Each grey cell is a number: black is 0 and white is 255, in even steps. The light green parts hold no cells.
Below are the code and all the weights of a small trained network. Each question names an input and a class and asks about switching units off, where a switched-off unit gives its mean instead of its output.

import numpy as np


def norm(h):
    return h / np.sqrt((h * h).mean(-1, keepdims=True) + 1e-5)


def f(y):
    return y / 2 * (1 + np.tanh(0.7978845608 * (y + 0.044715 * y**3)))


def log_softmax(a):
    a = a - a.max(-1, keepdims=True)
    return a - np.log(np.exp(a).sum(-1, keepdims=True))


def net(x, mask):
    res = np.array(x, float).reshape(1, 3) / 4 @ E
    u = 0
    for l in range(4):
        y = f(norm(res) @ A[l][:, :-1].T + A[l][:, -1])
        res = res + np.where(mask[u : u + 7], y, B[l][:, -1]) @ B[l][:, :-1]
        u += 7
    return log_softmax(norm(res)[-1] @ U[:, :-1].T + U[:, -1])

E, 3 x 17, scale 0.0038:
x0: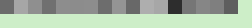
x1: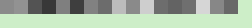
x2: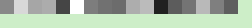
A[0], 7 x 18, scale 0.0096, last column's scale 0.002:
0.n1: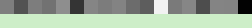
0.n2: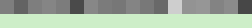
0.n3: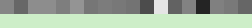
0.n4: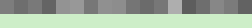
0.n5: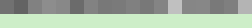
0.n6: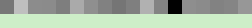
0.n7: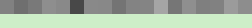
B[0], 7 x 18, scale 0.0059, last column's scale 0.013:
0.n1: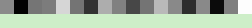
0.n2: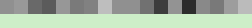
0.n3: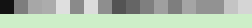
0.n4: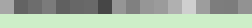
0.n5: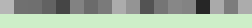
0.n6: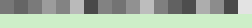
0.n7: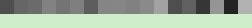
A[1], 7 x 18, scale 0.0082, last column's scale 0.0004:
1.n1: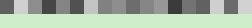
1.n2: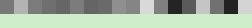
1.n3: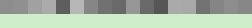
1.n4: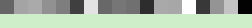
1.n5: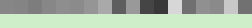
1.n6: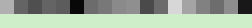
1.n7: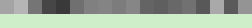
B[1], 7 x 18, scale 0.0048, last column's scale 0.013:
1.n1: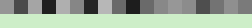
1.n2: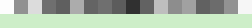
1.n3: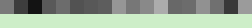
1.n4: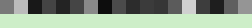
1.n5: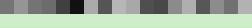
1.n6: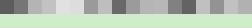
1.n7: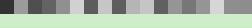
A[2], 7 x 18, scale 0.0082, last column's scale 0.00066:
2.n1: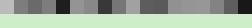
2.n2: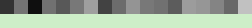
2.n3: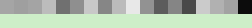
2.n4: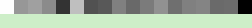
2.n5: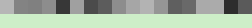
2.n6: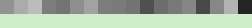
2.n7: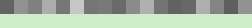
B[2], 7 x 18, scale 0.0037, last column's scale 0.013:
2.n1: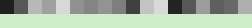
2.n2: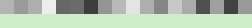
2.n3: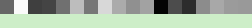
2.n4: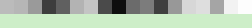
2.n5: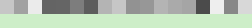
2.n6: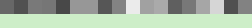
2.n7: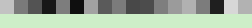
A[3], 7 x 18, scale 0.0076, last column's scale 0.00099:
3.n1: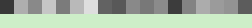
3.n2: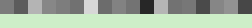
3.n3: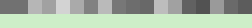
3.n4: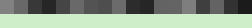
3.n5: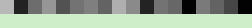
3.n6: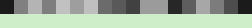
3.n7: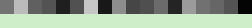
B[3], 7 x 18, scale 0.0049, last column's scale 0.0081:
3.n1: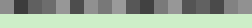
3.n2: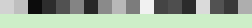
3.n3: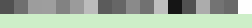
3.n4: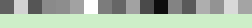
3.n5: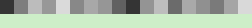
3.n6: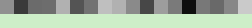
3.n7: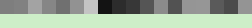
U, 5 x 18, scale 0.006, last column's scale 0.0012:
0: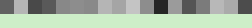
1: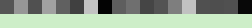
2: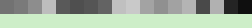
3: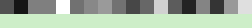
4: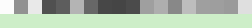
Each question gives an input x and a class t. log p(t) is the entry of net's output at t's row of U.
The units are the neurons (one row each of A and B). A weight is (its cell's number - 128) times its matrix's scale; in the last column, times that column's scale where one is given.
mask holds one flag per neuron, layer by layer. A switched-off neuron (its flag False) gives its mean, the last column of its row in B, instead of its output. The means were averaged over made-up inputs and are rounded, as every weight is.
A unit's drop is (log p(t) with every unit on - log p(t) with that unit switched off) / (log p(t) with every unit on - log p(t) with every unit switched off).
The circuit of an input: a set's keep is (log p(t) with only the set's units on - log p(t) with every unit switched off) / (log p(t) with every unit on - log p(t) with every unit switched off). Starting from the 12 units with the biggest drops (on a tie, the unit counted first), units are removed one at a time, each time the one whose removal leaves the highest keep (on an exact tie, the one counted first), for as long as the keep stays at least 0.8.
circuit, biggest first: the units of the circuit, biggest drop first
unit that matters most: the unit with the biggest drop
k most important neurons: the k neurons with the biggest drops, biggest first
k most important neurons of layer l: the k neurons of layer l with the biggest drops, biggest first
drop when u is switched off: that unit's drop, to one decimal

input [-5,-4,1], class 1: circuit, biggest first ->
0.n1; 1.n4; 0.n6
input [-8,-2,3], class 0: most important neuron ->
0.n3
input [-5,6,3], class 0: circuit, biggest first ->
0.n1; 2.n3
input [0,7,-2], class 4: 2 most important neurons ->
0.n3; 0.n1
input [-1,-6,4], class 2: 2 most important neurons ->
0.n1; 1.n2
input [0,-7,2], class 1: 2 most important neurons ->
0.n1; 1.n4
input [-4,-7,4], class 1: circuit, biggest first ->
0.n6; 0.n1; 1.n4
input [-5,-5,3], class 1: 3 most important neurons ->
0.n1; 0.n6; 1.n4
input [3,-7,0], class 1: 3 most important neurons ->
1.n4; 0.n1; 0.n6
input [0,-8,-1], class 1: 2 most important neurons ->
1.n4; 0.n6
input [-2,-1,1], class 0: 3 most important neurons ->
0.n1; 0.n3; 0.n6
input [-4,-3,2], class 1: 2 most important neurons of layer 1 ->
1.n4; 1.n5
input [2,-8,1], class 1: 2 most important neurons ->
1.n4; 0.n1
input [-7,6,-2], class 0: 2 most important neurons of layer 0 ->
0.n1; 0.n2
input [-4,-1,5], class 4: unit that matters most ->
0.n3
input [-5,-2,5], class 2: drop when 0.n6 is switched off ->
0.9
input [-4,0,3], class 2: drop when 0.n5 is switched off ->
0.1
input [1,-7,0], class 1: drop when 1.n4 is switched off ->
0.8
